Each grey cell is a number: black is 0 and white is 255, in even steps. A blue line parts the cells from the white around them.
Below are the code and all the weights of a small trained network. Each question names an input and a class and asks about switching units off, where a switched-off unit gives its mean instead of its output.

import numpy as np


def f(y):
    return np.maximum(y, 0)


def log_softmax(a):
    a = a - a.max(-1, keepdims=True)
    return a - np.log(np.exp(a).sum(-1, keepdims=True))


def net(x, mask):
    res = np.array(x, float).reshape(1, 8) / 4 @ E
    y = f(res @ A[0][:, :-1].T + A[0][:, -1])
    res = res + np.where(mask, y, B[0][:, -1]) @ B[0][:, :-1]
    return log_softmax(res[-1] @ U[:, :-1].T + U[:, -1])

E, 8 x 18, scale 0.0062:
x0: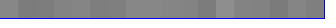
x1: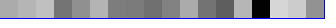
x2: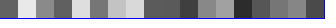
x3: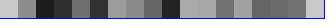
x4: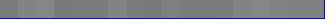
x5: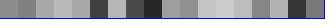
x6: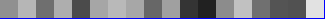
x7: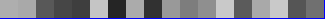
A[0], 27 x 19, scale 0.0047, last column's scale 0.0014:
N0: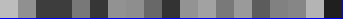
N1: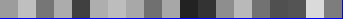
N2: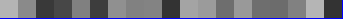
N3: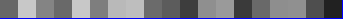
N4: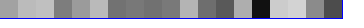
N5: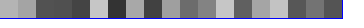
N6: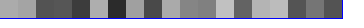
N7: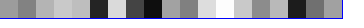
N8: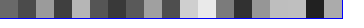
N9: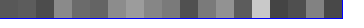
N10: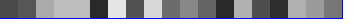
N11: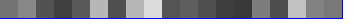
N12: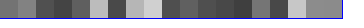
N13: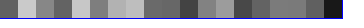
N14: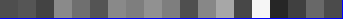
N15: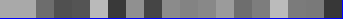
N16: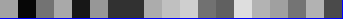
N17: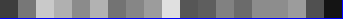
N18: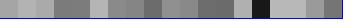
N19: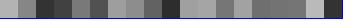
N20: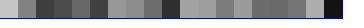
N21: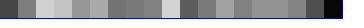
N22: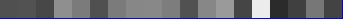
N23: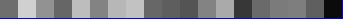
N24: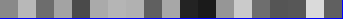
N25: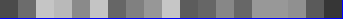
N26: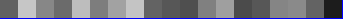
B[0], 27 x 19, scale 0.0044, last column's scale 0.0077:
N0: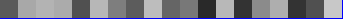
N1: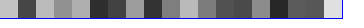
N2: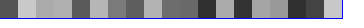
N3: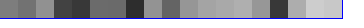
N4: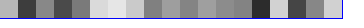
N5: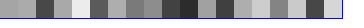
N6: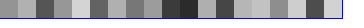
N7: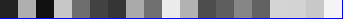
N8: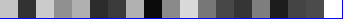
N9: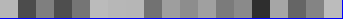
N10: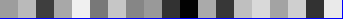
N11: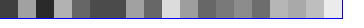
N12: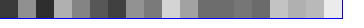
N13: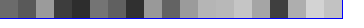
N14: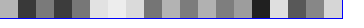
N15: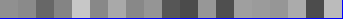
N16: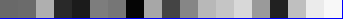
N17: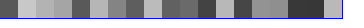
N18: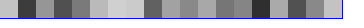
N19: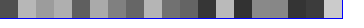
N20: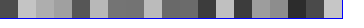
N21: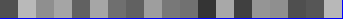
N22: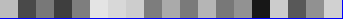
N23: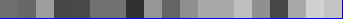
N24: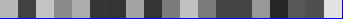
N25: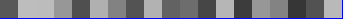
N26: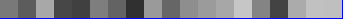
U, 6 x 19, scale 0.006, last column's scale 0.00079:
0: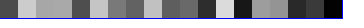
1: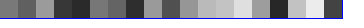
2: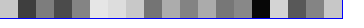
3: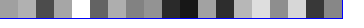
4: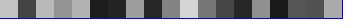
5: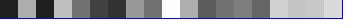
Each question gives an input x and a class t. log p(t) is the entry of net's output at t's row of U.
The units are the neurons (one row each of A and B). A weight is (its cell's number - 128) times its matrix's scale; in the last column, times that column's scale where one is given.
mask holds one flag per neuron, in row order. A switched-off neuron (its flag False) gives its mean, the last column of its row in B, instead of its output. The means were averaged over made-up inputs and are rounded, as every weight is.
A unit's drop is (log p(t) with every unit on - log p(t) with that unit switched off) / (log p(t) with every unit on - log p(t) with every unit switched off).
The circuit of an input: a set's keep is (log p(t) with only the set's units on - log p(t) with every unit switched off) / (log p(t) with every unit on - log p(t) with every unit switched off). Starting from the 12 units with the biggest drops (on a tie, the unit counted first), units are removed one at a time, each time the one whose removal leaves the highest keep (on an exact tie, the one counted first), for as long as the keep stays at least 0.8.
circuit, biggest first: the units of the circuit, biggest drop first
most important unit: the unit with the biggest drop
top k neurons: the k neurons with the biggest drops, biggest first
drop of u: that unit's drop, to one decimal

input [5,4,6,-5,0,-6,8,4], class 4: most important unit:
N24
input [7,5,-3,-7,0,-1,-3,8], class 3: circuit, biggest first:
[N5 N6]
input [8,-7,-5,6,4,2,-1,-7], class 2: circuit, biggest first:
[N14 N22]
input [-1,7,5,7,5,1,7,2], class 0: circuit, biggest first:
[N0 N19]
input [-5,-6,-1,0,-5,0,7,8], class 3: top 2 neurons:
[N5 N6]
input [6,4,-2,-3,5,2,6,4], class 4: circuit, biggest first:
[N24 N1]
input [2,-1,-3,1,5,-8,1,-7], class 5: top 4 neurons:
[N11 N12 N5 N6]
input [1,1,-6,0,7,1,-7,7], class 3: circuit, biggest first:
[N6 N5]
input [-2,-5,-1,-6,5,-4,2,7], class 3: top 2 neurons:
[N5 N6]
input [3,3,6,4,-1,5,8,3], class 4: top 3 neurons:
[N24 N1 N16]
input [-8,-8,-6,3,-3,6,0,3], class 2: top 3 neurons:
[N14 N22 N9]
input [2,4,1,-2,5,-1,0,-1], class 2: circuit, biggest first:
[N4 N18]
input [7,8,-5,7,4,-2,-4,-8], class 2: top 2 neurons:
[N4 N18]
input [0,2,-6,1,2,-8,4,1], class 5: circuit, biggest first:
[N12]
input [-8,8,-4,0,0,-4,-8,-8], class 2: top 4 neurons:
[N4 N18 N5 N6]
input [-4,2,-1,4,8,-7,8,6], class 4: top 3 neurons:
[N24 N1 N10]
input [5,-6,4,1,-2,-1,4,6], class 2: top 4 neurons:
[N14 N22 N10 N9]
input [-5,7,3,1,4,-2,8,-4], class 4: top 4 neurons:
[N24 N1 N14 N22]
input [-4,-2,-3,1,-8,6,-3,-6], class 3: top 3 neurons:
[N10 N11 N12]
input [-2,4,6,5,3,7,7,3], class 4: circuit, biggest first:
[N24]
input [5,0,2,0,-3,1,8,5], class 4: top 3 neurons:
[N24 N1 N10]
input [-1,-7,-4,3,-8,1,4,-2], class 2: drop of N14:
0.2
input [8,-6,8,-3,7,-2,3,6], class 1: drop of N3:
0.1
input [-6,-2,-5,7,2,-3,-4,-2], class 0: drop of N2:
0.1
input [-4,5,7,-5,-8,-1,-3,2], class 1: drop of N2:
0.0
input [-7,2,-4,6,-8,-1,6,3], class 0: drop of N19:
0.2
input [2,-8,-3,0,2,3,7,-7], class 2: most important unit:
N14
